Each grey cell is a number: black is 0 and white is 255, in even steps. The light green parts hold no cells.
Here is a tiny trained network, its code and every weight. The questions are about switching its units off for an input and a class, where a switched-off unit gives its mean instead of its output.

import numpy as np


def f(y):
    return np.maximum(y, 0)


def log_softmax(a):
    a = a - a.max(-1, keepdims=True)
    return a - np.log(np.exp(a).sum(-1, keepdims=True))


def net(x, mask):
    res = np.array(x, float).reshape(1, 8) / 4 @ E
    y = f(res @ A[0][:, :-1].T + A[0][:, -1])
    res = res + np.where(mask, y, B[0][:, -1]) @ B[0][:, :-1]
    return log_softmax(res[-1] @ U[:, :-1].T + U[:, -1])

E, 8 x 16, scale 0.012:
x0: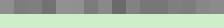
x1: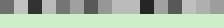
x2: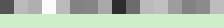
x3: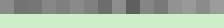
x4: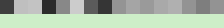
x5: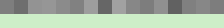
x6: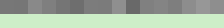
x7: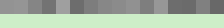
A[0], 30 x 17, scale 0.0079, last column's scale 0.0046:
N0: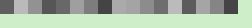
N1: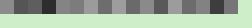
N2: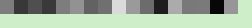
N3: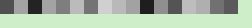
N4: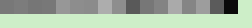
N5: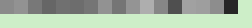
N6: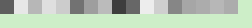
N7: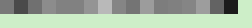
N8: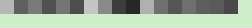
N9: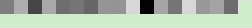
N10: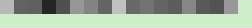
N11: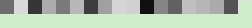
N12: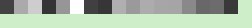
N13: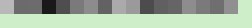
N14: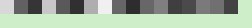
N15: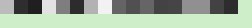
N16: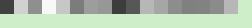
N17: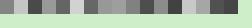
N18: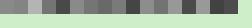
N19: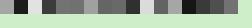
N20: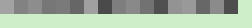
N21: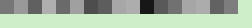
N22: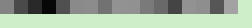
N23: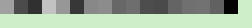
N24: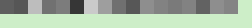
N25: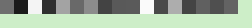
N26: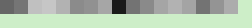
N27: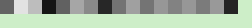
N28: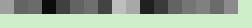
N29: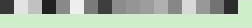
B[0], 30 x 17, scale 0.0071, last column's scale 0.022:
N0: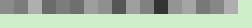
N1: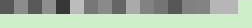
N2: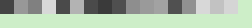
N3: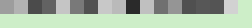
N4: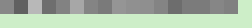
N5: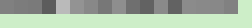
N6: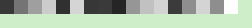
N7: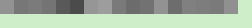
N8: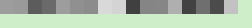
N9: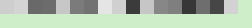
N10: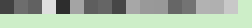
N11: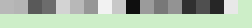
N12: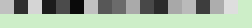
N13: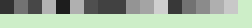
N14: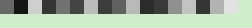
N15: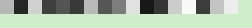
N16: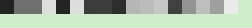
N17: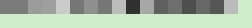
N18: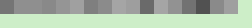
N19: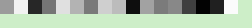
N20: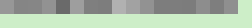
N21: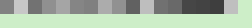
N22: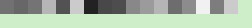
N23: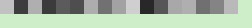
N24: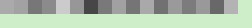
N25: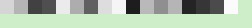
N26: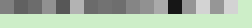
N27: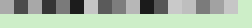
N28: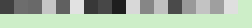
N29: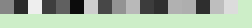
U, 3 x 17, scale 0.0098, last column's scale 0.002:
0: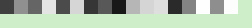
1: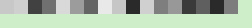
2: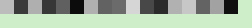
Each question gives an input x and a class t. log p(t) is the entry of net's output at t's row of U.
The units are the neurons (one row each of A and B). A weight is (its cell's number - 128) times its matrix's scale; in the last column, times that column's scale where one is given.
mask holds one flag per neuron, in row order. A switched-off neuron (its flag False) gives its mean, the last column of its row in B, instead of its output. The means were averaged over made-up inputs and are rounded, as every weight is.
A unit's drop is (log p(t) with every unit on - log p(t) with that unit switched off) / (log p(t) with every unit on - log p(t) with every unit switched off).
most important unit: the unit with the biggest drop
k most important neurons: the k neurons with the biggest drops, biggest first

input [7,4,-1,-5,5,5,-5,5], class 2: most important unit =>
N29
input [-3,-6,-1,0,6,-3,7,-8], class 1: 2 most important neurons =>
[N25, N19]
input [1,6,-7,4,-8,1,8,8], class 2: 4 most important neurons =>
[N15, N14, N23, N6]
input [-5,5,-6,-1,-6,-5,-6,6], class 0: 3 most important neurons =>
[N28, N22, N2]
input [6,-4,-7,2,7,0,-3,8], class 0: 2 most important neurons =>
[N28, N2]
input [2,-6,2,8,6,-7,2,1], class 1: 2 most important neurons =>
[N25, N19]
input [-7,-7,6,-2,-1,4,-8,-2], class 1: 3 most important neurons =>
[N25, N19, N28]
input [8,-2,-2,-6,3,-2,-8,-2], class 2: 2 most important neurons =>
[N6, N16]
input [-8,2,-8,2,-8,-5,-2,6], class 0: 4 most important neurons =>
[N28, N2, N22, N13]
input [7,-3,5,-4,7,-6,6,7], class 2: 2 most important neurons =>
[N12, N29]
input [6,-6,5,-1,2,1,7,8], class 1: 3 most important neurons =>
[N25, N19, N28]
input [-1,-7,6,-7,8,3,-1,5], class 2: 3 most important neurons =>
[N12, N29, N27]
